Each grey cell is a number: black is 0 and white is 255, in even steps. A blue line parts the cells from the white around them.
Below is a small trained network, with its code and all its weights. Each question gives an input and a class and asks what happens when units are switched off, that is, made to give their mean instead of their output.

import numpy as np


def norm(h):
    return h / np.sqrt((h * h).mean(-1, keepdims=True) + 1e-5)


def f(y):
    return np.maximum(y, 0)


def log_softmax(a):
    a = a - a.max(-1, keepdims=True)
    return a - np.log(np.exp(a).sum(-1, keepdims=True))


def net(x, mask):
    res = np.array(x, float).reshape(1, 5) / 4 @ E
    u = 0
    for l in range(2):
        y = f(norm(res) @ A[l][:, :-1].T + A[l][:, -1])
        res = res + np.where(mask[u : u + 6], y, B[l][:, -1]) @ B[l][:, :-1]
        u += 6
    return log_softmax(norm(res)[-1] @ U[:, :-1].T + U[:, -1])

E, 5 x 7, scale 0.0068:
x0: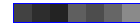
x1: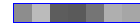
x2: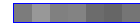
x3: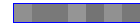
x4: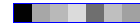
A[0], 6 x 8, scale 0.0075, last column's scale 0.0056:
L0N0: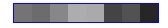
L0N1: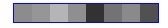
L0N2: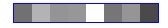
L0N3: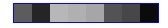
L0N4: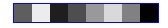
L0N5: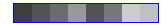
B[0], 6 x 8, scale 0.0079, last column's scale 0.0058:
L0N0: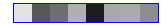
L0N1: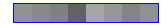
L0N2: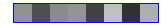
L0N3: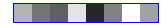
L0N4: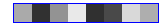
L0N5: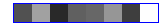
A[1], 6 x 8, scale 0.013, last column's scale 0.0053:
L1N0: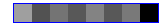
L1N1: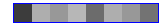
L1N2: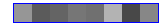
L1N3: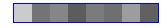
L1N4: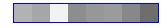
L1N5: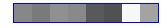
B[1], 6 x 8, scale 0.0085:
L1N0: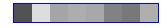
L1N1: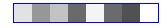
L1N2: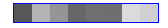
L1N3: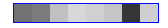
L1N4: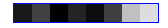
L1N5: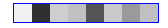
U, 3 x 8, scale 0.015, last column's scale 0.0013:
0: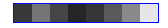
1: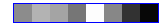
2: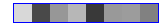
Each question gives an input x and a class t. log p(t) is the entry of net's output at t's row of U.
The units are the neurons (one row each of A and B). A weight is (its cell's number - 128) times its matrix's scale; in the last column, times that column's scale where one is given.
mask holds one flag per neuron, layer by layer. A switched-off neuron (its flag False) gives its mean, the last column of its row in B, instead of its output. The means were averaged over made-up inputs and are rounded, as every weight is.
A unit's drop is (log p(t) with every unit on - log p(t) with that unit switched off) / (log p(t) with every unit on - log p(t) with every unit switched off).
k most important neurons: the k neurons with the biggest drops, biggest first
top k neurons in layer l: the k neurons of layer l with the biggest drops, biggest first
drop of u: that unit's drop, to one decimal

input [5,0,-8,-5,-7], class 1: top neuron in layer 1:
L1N4
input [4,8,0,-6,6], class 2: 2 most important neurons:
L0N4, L1N5
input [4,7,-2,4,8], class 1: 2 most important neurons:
L1N1, L0N5
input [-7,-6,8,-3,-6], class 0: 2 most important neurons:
L1N4, L1N1
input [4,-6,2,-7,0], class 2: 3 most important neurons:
L0N3, L1N5, L1N4
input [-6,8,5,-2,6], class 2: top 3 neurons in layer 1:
L1N1, L1N4, L1N5
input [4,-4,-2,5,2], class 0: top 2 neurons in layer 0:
L0N5, L0N4
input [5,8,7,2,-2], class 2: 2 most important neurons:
L0N4, L1N5
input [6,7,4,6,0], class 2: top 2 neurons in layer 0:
L0N4, L0N2
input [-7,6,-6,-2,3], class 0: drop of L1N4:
1.3
